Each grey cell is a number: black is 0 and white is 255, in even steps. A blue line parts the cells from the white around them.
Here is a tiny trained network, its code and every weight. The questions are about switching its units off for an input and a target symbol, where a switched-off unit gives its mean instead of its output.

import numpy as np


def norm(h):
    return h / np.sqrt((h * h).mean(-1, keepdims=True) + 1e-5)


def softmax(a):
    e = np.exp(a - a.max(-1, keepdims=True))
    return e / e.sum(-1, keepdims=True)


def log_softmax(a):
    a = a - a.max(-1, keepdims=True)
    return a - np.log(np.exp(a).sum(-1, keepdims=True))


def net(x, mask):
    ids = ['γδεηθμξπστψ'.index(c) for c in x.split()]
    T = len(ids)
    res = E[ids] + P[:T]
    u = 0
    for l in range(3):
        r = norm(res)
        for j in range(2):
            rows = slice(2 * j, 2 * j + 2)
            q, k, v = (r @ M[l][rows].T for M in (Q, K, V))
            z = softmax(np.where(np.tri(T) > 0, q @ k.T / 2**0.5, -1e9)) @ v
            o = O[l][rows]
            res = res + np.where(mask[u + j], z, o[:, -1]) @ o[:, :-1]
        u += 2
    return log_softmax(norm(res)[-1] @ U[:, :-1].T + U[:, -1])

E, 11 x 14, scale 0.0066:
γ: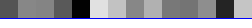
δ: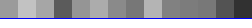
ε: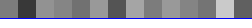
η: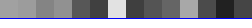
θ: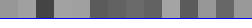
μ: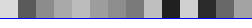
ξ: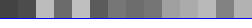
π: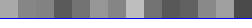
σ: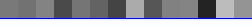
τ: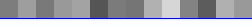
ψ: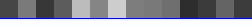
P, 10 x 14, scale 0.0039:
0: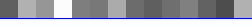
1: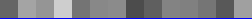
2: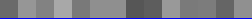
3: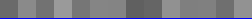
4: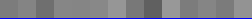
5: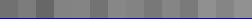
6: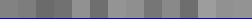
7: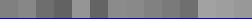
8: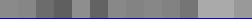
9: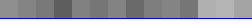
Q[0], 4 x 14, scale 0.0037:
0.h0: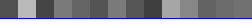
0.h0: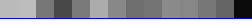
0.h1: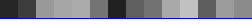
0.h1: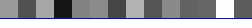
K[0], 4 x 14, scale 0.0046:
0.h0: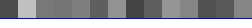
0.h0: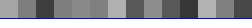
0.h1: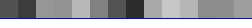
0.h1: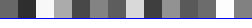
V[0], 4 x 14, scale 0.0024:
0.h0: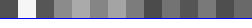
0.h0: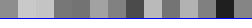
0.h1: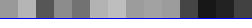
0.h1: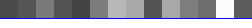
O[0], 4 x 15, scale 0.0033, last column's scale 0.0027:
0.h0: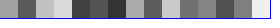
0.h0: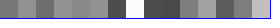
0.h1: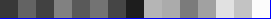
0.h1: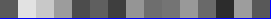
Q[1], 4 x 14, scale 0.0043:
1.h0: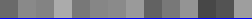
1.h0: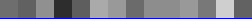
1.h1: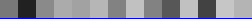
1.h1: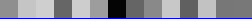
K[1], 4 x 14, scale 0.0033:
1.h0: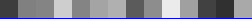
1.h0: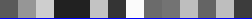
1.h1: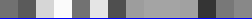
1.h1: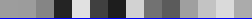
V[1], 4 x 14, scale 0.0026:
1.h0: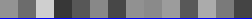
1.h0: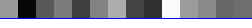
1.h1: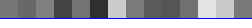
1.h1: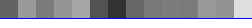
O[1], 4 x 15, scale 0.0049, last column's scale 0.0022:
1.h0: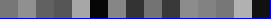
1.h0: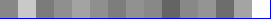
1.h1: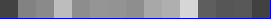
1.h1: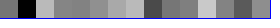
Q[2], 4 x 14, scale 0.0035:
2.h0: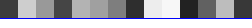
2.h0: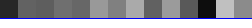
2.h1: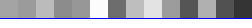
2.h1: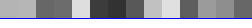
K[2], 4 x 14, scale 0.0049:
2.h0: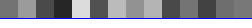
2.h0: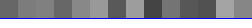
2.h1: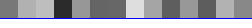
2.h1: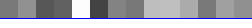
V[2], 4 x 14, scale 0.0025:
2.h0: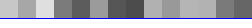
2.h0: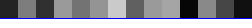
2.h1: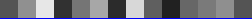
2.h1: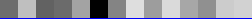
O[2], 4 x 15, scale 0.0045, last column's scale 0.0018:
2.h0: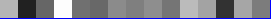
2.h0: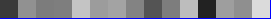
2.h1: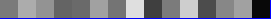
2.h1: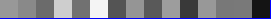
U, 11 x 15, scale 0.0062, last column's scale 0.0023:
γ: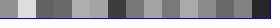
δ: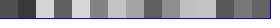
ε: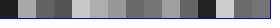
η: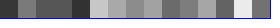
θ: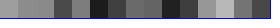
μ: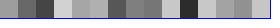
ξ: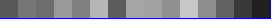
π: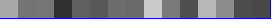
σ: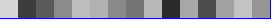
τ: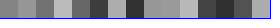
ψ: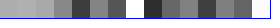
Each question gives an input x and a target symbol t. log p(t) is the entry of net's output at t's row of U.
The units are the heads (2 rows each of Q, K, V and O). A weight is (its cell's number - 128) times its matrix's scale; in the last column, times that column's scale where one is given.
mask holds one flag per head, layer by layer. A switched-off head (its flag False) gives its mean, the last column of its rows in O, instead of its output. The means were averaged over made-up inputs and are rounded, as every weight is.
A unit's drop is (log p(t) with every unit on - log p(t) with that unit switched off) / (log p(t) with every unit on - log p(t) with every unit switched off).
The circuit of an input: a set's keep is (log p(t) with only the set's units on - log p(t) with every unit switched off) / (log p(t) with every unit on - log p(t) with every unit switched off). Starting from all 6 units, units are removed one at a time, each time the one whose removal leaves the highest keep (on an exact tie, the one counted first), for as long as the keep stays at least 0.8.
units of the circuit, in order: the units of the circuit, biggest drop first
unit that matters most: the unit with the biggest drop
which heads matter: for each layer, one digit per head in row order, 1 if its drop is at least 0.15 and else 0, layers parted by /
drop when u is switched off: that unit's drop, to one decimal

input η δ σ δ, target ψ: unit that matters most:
0.h0
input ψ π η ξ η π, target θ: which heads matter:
10 / 10 / 00
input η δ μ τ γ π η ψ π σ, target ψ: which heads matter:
01 / 00 / 00
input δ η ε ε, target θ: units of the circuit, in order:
0.h0; 1.h0; 1.h1; 0.h1
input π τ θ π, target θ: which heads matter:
10 / 11 / 00
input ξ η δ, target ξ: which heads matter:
11 / 01 / 11
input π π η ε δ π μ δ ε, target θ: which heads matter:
11 / 10 / 00
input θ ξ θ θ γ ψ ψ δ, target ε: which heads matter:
00 / 00 / 10
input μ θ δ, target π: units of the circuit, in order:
0.h1; 2.h1; 2.h0
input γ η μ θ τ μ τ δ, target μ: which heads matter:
01 / 00 / 01
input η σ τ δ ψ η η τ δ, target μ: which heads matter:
10 / 10 / 01
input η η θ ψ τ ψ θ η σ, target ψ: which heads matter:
01 / 10 / 00
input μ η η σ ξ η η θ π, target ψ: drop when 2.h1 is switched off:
0.2
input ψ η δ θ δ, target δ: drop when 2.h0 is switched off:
0.3
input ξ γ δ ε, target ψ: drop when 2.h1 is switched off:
0.1
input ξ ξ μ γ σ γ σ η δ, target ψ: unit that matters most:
2.h1
